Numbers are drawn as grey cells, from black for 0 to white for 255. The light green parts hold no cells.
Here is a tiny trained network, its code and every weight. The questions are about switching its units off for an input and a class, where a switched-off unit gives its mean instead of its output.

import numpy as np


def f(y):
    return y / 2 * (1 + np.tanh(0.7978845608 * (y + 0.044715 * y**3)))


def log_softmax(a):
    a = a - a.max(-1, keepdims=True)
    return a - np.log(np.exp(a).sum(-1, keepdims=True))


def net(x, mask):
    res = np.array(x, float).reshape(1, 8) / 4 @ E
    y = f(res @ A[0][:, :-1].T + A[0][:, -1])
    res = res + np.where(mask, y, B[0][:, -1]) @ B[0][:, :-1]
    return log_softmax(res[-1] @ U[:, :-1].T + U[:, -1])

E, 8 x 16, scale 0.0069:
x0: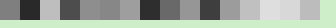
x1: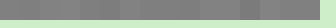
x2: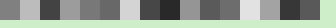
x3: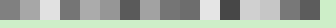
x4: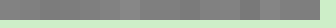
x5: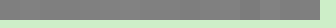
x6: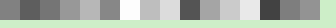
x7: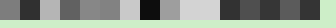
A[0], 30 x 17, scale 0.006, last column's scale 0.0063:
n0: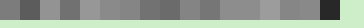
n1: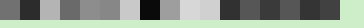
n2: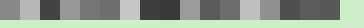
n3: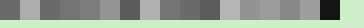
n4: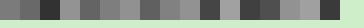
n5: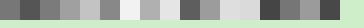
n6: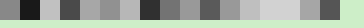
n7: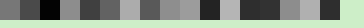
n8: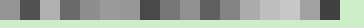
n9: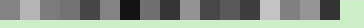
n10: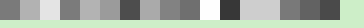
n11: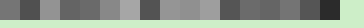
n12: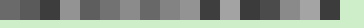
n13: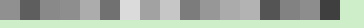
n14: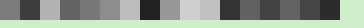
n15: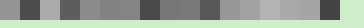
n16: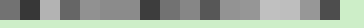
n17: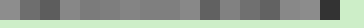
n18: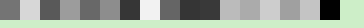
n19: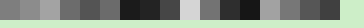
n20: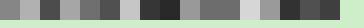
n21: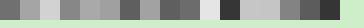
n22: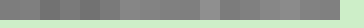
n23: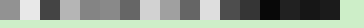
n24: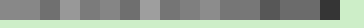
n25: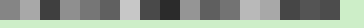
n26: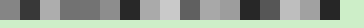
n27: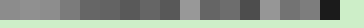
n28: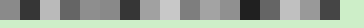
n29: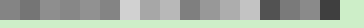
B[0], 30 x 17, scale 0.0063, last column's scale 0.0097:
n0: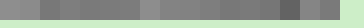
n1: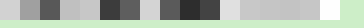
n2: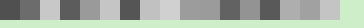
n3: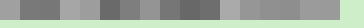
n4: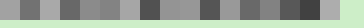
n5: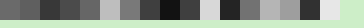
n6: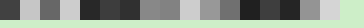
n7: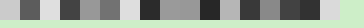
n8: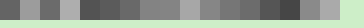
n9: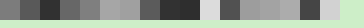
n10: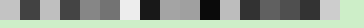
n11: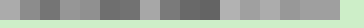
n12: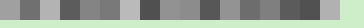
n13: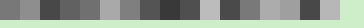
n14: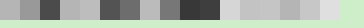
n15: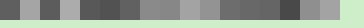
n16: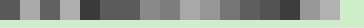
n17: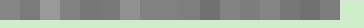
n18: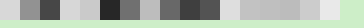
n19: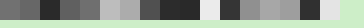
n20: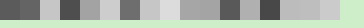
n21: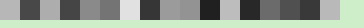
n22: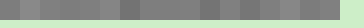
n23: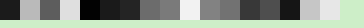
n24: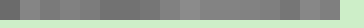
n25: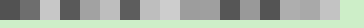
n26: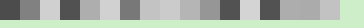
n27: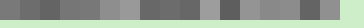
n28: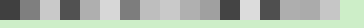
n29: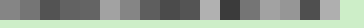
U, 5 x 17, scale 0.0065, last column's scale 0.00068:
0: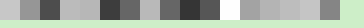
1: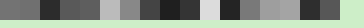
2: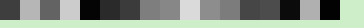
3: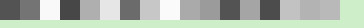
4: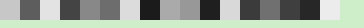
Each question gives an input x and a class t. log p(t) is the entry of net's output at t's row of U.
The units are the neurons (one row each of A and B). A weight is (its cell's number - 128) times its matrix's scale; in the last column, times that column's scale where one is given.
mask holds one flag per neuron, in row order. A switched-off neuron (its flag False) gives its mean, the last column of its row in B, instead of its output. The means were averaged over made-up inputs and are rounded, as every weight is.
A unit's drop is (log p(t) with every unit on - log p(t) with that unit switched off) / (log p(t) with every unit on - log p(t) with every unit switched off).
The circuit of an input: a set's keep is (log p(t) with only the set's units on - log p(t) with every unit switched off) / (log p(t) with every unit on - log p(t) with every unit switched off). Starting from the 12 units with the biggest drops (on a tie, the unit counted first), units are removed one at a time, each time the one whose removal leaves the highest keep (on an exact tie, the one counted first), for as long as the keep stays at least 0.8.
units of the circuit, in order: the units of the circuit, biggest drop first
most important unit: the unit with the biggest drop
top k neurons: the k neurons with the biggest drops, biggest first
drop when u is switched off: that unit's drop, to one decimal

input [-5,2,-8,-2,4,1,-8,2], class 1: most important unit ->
n19
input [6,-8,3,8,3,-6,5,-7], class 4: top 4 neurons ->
(n10 n21 n1 n14)
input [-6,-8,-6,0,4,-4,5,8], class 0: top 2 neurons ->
(n1 n14)
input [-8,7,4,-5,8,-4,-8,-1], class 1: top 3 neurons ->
(n19 n9 n6)
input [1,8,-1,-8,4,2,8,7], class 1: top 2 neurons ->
(n5 n13)
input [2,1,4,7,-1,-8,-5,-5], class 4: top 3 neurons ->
(n10 n21 n1)
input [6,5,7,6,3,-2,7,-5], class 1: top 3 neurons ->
(n5 n29 n13)
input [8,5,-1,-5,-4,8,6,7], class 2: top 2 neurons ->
(n6 n16)
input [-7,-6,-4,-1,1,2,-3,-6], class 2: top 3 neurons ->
(n23 n1 n14)
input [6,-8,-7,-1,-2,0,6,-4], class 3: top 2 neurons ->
(n26 n28)
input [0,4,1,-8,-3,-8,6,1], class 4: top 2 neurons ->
(n7 n19)
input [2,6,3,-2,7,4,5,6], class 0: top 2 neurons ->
(n1 n14)
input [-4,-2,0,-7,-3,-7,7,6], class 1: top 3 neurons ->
(n5 n13 n29)
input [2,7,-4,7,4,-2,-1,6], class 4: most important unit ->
n10
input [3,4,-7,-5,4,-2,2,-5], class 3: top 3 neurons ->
(n26 n28 n1)
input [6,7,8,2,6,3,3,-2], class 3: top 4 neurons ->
(n20 n25 n2 n23)
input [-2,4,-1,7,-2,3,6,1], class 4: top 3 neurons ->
(n10 n21 n19)
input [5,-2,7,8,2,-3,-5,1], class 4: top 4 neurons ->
(n10 n21 n28 n26)
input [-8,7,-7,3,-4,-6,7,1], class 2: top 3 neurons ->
(n23 n19 n9)
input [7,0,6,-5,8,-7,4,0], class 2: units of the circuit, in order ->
(n6)
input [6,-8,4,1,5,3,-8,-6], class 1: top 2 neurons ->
(n9 n19)
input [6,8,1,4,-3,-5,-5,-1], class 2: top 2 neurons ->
(n6 n5)
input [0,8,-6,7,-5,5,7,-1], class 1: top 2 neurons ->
(n5 n13)
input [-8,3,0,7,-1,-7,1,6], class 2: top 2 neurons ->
(n23 n7)
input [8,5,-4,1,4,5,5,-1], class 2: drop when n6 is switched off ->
0.2
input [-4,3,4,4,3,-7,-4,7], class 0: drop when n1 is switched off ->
0.2
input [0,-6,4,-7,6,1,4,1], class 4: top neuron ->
(n7)
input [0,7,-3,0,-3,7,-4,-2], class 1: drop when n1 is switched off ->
0.1
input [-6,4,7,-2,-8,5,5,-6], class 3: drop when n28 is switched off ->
-0.1
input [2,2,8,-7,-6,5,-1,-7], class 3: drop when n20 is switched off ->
0.4
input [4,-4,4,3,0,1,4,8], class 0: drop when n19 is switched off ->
0.0
